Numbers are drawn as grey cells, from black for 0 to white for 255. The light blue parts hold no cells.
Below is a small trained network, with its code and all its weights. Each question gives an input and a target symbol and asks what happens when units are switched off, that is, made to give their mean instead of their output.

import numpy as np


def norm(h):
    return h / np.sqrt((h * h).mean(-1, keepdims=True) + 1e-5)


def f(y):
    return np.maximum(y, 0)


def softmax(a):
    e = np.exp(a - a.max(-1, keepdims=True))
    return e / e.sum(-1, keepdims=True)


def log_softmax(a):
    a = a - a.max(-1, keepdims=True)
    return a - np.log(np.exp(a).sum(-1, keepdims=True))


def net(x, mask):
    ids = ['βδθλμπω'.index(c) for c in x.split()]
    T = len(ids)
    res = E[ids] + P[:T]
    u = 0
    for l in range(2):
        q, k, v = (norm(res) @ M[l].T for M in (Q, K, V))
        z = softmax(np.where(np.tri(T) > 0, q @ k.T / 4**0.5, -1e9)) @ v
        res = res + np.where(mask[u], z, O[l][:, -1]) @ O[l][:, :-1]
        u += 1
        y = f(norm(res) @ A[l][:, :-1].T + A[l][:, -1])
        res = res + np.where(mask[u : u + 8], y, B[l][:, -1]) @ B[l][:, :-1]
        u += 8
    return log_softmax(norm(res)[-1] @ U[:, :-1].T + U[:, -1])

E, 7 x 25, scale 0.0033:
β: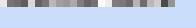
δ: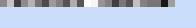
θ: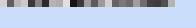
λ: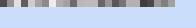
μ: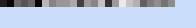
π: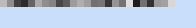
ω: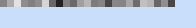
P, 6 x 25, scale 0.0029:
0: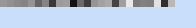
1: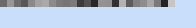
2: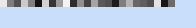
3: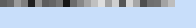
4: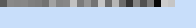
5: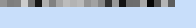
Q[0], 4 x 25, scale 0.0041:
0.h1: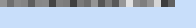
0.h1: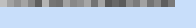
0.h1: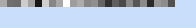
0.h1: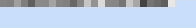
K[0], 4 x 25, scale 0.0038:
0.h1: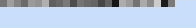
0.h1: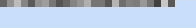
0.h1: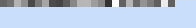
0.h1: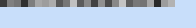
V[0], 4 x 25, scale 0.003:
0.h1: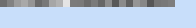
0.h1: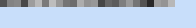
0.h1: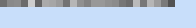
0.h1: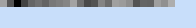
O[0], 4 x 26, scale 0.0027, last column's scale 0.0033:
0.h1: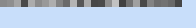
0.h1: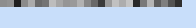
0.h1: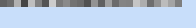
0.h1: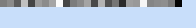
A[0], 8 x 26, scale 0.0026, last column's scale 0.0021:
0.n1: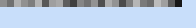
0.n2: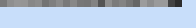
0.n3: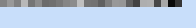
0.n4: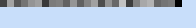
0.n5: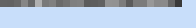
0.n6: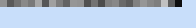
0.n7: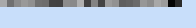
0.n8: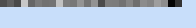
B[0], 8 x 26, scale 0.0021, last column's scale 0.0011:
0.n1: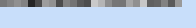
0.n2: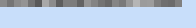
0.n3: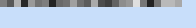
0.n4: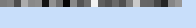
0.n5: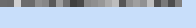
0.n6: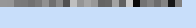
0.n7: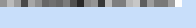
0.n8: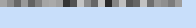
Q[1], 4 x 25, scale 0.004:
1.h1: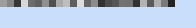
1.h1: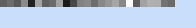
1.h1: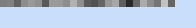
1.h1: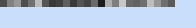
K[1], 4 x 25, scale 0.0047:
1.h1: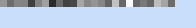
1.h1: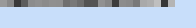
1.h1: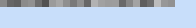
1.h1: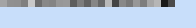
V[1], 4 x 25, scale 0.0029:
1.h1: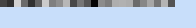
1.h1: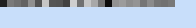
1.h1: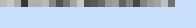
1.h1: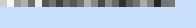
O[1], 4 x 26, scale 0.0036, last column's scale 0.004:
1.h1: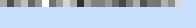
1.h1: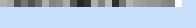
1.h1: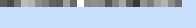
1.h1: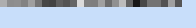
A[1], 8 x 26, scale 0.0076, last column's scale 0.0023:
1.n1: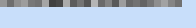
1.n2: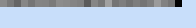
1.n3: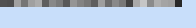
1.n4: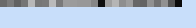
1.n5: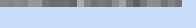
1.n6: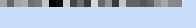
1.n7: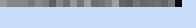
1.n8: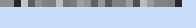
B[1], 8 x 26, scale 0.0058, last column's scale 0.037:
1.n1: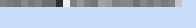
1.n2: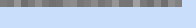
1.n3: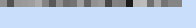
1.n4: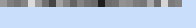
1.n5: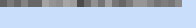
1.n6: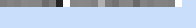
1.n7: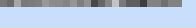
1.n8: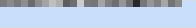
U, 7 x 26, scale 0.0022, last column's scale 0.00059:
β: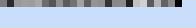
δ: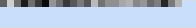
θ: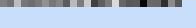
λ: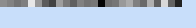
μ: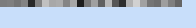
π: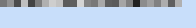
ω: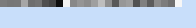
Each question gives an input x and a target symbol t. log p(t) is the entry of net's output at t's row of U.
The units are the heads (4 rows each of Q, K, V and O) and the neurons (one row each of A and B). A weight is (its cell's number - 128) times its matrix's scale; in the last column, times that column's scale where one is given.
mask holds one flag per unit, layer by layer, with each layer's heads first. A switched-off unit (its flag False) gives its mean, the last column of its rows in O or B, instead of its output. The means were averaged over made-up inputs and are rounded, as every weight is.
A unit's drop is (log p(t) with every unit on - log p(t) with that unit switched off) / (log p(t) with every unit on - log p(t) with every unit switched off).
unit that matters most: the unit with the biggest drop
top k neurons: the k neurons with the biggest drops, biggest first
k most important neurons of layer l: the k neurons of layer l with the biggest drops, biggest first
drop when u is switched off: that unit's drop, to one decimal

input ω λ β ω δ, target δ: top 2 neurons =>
1.n6; 1.n1
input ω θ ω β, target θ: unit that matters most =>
1.n6
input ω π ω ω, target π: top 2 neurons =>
1.n6; 1.n8
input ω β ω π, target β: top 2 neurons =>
1.n3; 1.n6
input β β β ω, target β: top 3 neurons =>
1.n3; 1.n6; 1.n1
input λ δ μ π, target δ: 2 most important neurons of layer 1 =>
1.n6; 1.n1
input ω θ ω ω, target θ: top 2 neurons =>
1.n6; 1.n1
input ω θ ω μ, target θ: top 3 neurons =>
1.n6; 1.n1; 1.n7
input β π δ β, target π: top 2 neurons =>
1.n6; 1.n8
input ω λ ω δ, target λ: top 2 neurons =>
1.n4; 1.n6
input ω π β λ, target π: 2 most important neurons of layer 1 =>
1.n6; 1.n8
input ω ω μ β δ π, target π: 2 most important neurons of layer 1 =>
1.n6; 1.n8
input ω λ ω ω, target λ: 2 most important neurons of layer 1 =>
1.n4; 1.n6
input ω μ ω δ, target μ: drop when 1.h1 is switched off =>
0.2
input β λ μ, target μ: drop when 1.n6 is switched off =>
0.4
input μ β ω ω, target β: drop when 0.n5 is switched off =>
0.0
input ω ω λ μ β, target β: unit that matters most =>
1.n3
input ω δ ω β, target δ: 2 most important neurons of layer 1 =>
1.n6; 1.n1
